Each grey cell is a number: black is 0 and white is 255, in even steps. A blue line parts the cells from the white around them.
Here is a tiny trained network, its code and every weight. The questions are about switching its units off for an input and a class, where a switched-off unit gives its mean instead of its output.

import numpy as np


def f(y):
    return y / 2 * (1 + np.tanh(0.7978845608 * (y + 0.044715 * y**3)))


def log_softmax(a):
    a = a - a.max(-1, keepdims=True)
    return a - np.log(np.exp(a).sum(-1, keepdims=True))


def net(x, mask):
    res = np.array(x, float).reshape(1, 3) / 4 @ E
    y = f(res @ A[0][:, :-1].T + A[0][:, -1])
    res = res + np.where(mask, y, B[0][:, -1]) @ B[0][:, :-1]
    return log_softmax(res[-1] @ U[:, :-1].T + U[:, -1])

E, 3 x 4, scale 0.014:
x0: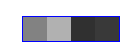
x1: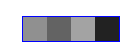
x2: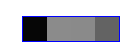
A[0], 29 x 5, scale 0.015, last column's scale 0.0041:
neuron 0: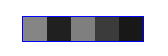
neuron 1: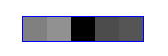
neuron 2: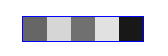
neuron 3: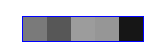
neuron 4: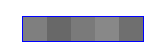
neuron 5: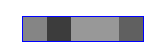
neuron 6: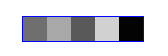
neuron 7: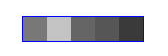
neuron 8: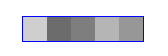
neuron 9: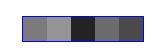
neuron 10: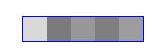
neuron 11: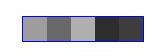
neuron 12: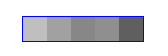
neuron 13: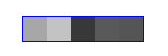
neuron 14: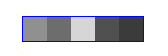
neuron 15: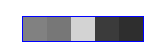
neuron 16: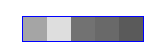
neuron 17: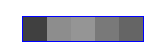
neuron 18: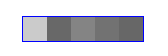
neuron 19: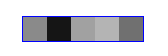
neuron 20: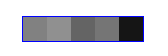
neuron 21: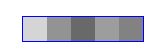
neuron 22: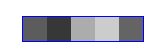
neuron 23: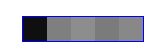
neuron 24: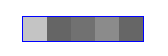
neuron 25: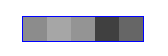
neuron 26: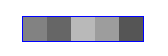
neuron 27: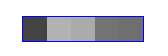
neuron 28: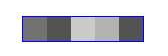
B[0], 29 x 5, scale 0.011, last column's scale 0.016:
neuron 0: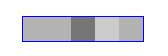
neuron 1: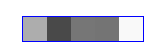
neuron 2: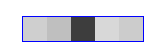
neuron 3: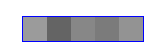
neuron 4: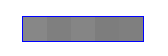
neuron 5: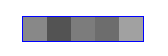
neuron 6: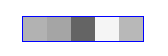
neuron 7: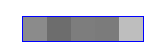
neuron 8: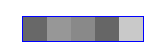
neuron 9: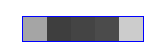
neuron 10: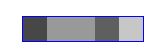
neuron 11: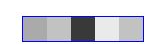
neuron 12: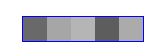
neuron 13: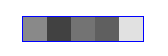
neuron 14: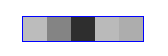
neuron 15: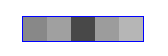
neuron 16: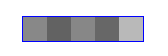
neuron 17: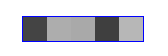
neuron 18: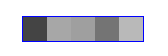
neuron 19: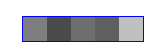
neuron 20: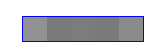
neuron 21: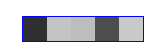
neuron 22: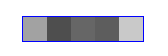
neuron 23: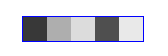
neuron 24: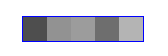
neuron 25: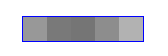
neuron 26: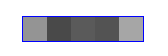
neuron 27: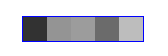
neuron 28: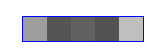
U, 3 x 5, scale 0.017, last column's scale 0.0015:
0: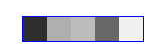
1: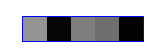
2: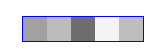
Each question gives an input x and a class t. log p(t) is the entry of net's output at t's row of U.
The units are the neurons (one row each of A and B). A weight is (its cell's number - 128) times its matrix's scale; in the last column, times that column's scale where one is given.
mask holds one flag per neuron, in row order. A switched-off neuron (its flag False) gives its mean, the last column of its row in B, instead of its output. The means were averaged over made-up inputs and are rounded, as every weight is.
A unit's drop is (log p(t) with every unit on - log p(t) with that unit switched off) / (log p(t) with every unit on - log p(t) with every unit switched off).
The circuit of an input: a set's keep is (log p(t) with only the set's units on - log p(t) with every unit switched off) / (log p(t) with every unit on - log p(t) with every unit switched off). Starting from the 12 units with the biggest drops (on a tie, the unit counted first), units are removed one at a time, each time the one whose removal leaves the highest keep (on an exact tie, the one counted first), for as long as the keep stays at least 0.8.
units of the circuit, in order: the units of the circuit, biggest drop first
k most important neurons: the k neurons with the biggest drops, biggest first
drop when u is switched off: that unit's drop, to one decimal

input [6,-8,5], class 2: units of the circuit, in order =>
neuron 2
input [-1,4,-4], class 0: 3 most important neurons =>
neuron 2; neuron 10; neuron 6
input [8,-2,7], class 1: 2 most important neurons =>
neuron 1; neuron 9
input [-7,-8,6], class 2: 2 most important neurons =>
neuron 2; neuron 6
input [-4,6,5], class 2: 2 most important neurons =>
neuron 14; neuron 11
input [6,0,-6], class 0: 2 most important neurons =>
neuron 21; neuron 18
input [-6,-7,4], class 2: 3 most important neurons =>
neuron 2; neuron 6; neuron 13
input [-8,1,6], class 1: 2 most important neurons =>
neuron 22; neuron 28
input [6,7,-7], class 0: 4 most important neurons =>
neuron 21; neuron 10; neuron 18; neuron 2
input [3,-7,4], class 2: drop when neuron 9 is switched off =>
0.0
